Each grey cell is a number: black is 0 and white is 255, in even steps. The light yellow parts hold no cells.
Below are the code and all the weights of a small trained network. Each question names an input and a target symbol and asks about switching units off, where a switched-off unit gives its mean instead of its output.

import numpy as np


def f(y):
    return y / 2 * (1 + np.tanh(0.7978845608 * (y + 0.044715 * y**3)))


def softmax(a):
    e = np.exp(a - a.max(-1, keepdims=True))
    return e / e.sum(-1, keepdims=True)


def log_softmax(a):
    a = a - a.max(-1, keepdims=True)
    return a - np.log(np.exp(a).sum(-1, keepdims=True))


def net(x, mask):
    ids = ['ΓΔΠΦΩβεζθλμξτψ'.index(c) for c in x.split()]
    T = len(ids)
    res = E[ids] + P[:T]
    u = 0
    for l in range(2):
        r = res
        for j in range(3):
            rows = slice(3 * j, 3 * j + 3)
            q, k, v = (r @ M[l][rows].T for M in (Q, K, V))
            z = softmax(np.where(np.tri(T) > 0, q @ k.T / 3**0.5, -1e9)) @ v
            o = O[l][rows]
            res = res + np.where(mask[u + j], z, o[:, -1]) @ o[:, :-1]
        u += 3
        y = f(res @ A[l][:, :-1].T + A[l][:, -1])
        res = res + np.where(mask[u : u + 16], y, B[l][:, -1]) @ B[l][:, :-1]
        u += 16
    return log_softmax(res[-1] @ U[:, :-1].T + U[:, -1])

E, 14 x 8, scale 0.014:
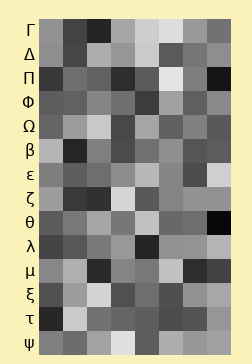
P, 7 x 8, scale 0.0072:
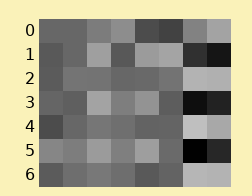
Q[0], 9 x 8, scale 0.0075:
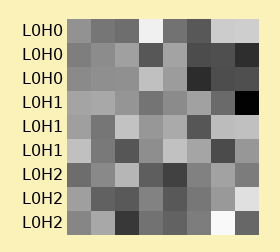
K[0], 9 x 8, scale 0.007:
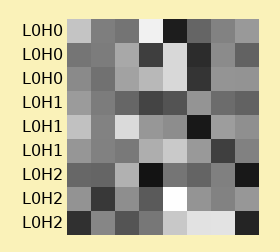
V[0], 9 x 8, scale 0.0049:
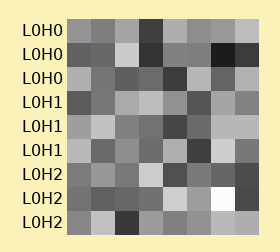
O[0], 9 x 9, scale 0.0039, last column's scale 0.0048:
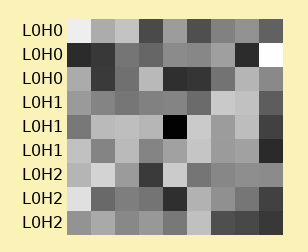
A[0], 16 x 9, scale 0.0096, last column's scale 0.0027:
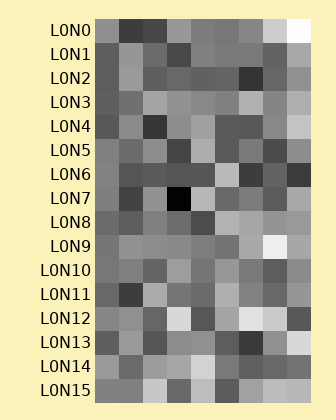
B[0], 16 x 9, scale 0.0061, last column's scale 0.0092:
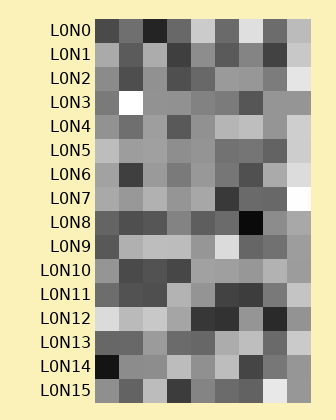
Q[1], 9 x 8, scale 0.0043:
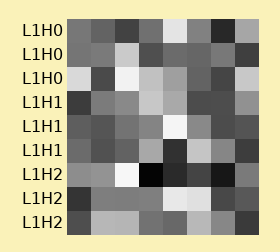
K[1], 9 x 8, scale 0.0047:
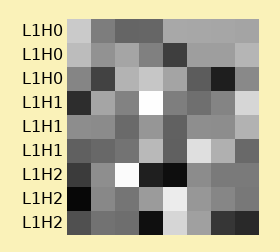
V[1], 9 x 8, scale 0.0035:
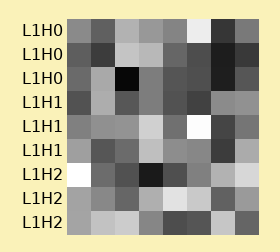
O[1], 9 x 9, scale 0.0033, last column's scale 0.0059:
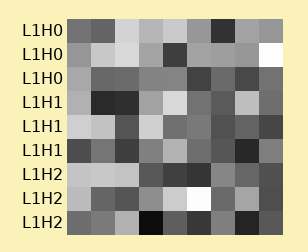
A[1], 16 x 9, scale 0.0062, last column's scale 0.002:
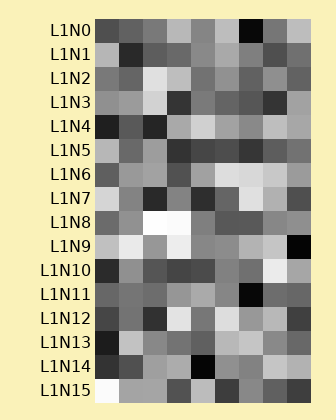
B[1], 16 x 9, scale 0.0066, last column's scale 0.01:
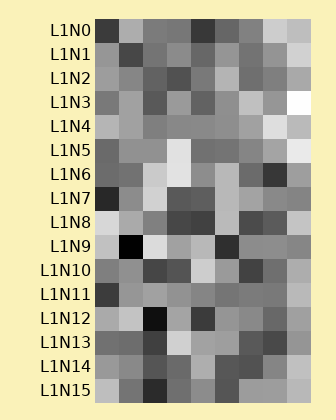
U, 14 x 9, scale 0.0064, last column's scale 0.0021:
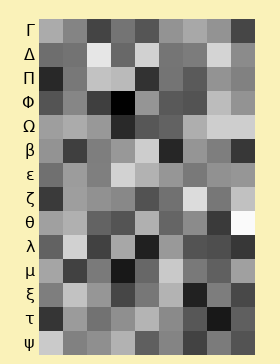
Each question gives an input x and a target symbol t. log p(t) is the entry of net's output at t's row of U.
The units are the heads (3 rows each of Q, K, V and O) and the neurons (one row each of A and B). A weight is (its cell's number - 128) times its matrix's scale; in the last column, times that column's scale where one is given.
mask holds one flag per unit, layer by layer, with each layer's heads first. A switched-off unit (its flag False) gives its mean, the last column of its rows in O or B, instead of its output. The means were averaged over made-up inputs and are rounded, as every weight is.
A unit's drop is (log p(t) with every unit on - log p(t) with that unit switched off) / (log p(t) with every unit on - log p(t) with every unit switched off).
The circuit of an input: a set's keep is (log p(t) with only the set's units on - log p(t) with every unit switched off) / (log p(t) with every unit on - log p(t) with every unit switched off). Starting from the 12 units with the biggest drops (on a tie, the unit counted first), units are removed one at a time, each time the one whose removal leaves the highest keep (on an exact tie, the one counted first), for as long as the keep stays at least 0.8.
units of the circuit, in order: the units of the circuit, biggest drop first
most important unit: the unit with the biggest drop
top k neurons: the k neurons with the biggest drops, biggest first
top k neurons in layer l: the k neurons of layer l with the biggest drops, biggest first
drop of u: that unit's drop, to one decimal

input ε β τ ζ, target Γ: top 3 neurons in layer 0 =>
(L0N7 L0N0 L0N1)
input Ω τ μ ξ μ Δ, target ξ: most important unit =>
L0N14
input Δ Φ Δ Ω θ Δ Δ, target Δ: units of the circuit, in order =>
(L0N15 L0H1 L1N12)
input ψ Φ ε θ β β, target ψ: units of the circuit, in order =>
(L0N7 L0N5 L0N0 L1N5)
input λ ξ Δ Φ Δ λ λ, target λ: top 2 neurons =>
(L0N9 L0N8)
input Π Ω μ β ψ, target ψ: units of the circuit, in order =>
(L1N9 L0N12 L1N8 L0H0)
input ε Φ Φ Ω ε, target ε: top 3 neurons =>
(L1N6 L0N0 L0N9)
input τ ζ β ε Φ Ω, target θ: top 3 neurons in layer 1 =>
(L1N15 L1N8 L1N0)
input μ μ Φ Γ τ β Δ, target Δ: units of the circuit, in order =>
(L0N15 L1N12 L0H1)
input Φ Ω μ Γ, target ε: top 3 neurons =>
(L0N14 L1N4 L1N12)
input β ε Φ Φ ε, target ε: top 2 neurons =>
(L1N6 L0N0)
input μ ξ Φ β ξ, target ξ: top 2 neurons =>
(L1N8 L0N9)
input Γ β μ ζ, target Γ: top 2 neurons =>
(L1N12 L0N7)
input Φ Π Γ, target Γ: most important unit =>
L1N12
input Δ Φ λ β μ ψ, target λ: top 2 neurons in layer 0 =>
(L0N7 L0N1)
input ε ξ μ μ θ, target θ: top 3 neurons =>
(L0N7 L0N5 L1N15)
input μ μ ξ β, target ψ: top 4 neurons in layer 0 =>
(L0N7 L0N5 L0N0 L0N6)
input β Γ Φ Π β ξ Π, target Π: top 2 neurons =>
(L0N8 L1N5)
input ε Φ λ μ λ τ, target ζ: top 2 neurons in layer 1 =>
(L1N3 L1N8)
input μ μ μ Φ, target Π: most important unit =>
L1N5
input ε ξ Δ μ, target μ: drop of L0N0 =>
-0.1
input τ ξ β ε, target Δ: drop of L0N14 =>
0.2
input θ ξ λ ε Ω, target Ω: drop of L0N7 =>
0.2
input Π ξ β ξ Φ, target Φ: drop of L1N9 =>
0.0
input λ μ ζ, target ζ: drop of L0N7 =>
0.1
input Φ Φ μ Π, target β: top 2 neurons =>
(L0N7 L0N1)
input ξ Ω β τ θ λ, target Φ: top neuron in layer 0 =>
(L0N7)
